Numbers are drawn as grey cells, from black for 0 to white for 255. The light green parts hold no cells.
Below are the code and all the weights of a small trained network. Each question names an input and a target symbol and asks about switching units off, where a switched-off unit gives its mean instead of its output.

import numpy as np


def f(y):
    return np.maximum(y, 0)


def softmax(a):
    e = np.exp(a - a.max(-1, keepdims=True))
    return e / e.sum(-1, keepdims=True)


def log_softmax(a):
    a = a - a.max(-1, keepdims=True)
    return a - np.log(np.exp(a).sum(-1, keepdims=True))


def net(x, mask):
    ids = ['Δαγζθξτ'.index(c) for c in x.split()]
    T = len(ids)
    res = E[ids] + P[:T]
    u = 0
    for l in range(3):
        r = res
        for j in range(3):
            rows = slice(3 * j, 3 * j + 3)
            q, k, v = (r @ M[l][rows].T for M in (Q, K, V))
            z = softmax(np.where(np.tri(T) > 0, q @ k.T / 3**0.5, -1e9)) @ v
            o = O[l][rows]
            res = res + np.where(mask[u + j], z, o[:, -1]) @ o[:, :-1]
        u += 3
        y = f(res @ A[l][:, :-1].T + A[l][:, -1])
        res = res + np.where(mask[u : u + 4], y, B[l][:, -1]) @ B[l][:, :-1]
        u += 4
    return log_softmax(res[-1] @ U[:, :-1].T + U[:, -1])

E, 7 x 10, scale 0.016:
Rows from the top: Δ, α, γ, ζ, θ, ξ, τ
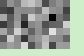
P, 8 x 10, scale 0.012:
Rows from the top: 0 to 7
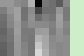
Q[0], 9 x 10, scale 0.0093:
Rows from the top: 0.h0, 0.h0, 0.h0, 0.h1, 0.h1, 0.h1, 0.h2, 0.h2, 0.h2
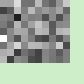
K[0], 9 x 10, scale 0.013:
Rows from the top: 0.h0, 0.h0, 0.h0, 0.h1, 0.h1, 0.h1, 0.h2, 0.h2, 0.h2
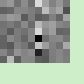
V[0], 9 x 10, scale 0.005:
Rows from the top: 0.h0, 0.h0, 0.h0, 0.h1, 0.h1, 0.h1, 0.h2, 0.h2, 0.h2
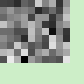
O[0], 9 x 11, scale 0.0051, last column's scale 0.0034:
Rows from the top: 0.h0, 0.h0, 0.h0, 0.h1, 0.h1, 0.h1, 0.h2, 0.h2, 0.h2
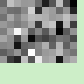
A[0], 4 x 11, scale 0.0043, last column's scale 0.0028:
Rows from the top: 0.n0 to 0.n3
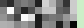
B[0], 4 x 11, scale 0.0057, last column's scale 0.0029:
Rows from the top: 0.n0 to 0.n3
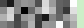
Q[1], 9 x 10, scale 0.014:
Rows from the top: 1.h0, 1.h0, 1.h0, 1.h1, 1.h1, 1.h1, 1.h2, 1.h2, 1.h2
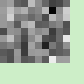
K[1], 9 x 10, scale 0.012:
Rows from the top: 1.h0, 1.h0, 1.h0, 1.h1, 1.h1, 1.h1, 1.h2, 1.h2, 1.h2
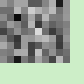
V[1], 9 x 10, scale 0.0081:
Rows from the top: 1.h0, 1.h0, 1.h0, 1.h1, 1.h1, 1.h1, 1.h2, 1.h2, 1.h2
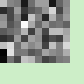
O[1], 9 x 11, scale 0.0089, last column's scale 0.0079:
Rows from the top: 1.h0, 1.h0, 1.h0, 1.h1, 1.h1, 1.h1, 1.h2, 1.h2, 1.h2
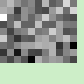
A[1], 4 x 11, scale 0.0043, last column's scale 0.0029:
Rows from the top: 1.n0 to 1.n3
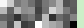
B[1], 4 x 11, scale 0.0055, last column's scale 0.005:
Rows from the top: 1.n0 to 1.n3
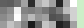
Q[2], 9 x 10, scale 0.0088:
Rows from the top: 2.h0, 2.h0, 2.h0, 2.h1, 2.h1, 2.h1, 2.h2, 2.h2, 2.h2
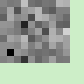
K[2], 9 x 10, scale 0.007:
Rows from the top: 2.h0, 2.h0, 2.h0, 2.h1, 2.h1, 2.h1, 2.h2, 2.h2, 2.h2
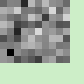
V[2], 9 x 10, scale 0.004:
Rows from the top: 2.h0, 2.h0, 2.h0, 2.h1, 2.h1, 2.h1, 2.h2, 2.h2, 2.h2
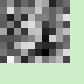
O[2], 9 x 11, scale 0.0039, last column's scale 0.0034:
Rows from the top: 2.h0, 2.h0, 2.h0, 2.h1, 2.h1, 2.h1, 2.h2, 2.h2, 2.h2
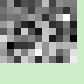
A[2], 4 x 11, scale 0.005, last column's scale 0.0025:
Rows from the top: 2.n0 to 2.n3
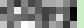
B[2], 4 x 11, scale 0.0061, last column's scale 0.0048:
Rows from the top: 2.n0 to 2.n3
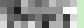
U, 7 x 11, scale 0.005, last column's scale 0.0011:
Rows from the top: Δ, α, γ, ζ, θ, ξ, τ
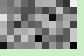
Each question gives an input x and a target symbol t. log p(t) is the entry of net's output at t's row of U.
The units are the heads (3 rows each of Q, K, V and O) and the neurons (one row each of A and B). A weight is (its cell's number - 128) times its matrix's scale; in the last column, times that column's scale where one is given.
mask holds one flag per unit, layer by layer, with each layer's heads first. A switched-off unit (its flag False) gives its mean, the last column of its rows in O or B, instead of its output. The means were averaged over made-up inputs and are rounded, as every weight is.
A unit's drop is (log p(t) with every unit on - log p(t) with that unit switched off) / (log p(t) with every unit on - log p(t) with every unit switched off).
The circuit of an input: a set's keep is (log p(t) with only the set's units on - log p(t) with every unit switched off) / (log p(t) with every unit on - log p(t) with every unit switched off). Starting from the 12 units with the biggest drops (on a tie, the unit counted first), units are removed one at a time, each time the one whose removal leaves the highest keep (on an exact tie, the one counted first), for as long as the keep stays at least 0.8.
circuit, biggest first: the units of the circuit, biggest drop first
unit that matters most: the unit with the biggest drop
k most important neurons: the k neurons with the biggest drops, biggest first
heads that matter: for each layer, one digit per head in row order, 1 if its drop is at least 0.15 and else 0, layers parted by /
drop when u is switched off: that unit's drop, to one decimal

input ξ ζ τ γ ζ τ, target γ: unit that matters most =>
1.h0
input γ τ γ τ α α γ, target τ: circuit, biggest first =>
1.h0, 2.h1
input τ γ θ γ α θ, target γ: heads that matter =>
000 / 101 / 000
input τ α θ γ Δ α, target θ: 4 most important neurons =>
0.n0, 2.n3, 1.n0, 0.n2
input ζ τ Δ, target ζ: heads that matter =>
000 / 110 / 000
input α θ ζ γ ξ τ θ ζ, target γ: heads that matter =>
001 / 011 / 000
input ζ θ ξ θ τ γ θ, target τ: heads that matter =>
011 / 100 / 000
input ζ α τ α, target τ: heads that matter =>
000 / 100 / 000
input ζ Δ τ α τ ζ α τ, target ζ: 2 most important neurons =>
2.n0, 1.n0
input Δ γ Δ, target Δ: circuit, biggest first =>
1.h2, 0.n2, 1.h0, 1.n3
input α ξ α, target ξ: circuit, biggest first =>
1.h1, 0.n1
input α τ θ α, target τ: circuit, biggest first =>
1.h0, 0.h1
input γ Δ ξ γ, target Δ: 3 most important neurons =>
0.n3, 1.n3, 0.n2
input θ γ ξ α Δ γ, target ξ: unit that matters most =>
0.h1
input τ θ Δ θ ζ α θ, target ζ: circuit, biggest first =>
0.h1, 1.h0
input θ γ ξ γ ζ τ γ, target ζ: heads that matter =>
001 / 110 / 000
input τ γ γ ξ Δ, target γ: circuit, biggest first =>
1.h1, 1.h0
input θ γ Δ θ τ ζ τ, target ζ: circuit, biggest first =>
1.h0, 1.h2, 0.h1
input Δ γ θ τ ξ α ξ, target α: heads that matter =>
111 / 011 / 010
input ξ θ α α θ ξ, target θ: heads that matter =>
000 / 111 / 110
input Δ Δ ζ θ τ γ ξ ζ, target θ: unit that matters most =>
0.h2
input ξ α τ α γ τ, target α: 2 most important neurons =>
0.n0, 2.n2
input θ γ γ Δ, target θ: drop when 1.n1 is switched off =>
0.1
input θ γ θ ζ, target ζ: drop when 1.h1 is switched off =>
0.5
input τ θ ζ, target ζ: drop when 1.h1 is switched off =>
0.4
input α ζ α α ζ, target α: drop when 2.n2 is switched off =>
0.1
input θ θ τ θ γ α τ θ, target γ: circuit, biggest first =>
1.h0
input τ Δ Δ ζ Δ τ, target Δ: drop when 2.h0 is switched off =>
0.0
